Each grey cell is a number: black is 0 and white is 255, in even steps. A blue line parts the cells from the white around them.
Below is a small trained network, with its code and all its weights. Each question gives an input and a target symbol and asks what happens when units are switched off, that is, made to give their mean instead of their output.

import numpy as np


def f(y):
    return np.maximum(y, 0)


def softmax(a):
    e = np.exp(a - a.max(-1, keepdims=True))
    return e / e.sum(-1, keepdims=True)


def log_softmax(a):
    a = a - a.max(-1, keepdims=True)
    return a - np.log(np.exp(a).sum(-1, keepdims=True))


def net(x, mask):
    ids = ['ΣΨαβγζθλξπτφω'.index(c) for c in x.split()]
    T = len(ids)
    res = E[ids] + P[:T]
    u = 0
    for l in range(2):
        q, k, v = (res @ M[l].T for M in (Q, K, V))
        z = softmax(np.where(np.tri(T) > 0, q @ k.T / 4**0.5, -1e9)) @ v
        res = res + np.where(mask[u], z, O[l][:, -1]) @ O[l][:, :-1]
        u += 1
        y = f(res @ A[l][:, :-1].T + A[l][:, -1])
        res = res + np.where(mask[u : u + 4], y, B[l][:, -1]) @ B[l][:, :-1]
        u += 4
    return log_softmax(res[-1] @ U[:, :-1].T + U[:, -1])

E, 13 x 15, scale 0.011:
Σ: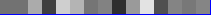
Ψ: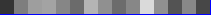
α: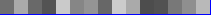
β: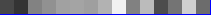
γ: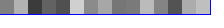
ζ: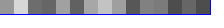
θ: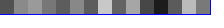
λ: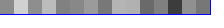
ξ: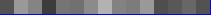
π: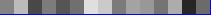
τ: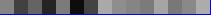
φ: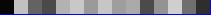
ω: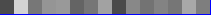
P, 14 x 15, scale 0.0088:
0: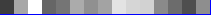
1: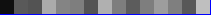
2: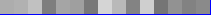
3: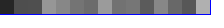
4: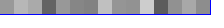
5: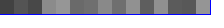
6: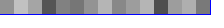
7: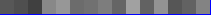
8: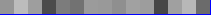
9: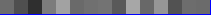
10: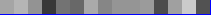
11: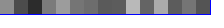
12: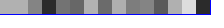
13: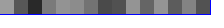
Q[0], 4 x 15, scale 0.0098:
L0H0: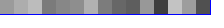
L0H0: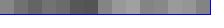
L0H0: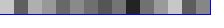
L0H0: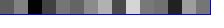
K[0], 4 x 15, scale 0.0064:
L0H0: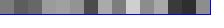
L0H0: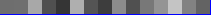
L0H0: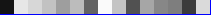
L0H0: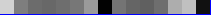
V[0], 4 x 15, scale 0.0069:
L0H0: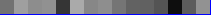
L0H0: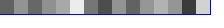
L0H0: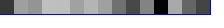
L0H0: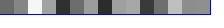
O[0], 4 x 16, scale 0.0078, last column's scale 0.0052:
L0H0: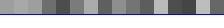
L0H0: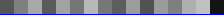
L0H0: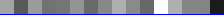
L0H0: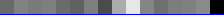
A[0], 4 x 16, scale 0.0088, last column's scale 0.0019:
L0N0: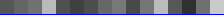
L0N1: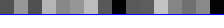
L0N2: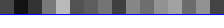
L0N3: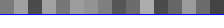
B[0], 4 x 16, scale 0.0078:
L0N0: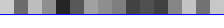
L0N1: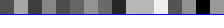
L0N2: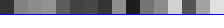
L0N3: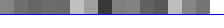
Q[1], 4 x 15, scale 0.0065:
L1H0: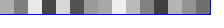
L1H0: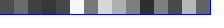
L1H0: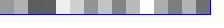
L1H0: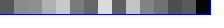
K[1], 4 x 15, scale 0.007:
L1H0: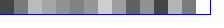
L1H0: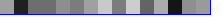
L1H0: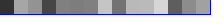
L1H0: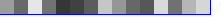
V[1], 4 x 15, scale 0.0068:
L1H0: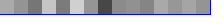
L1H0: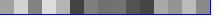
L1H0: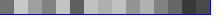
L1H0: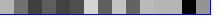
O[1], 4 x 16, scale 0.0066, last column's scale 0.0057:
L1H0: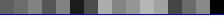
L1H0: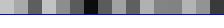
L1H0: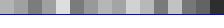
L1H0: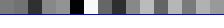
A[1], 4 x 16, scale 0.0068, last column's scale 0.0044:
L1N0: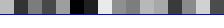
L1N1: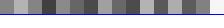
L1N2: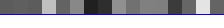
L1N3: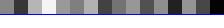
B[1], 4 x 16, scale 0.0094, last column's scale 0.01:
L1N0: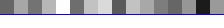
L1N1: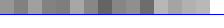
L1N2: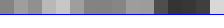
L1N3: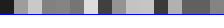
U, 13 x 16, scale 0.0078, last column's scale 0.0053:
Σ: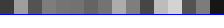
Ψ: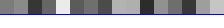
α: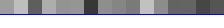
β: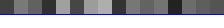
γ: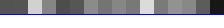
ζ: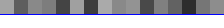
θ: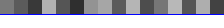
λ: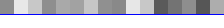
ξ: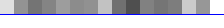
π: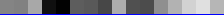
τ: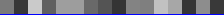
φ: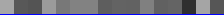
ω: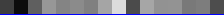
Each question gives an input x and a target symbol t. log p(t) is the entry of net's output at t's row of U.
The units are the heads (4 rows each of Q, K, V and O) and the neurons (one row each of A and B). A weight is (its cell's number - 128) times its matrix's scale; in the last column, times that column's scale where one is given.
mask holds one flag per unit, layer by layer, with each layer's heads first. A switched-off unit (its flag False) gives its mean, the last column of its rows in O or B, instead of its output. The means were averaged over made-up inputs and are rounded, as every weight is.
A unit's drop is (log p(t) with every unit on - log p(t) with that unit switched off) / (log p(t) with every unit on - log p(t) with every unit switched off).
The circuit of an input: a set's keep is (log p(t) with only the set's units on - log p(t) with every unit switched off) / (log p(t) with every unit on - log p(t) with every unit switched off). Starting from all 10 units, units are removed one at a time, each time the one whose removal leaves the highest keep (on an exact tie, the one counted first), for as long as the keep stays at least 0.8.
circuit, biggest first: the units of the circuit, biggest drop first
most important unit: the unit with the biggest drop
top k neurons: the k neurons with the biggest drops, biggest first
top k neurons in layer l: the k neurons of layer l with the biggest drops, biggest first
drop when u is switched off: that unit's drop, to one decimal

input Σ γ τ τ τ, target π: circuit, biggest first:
(L1N2)
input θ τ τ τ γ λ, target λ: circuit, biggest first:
(L1N3 L0N2)
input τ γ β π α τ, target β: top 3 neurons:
(L0N3 L1N0 L1N2)
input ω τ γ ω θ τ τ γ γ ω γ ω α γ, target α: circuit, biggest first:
(L0N1 L1H0)
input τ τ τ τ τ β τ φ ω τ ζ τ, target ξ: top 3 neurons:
(L0N3 L1N0 L0N0)
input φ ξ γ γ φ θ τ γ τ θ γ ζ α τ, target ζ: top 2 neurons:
(L1N2 L0N2)
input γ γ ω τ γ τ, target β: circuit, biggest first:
(L0N3 L1N0 L1H0)
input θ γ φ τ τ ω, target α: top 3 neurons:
(L1N2 L0N2 L0N1)
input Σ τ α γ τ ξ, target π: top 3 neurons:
(L1N2 L1N0 L0N0)
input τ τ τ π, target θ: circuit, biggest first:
(L1H0 L1N2)
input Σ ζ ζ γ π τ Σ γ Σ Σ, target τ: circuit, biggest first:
(L0N2 L0H0)
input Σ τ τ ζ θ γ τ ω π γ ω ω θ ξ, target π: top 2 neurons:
(L1N2 L0N0)
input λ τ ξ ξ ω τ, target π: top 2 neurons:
(L0N0 L0N2)
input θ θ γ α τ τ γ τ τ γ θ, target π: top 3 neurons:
(L1N2 L1N0 L0N1)
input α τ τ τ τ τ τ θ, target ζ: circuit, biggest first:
(L0N3 L1H0 L0H0)
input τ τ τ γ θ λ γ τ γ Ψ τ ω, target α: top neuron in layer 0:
(L0N2)
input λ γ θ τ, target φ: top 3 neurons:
(L1N2 L0N2 L0N0)
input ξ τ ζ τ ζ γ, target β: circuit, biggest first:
(L0N1 L1H0 L0H0)
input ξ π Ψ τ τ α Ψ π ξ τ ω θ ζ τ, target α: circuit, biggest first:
(L0N3 L1H0 L0H0 L1N0)
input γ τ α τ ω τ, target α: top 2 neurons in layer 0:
(L0N3 L0N2)
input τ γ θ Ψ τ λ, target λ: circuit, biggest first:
(L1N3)
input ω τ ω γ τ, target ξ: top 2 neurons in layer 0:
(L0N3 L0N2)
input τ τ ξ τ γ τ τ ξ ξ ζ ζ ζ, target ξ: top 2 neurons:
(L0N2 L0N0)
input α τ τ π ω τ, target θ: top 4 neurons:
(L0N3 L0N2 L1N0 L0N0)
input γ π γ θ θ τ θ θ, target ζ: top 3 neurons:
(L0N1 L1N0 L1N2)
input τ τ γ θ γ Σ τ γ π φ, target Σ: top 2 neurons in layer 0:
(L0N2 L0N0)
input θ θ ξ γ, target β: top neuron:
(L0N1)
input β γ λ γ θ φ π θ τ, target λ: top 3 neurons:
(L1N0 L0N3 L0N2)
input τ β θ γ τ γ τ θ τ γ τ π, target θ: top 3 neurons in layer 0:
(L0N3 L0N0 L0N1)
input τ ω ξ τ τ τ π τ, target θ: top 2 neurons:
(L0N3 L1N0)
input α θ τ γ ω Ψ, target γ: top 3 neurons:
(L1N3 L0N0 L0N1)
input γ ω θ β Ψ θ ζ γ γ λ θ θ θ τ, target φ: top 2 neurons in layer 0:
(L0N0 L0N2)
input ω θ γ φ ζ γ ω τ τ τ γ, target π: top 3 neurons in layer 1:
(L1N2 L1N0 L1N1)
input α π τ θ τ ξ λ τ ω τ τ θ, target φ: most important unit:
L0N0
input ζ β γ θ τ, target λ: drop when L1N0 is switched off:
1.4
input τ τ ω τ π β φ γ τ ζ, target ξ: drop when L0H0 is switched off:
0.1
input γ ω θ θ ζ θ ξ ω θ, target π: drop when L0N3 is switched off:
-0.3
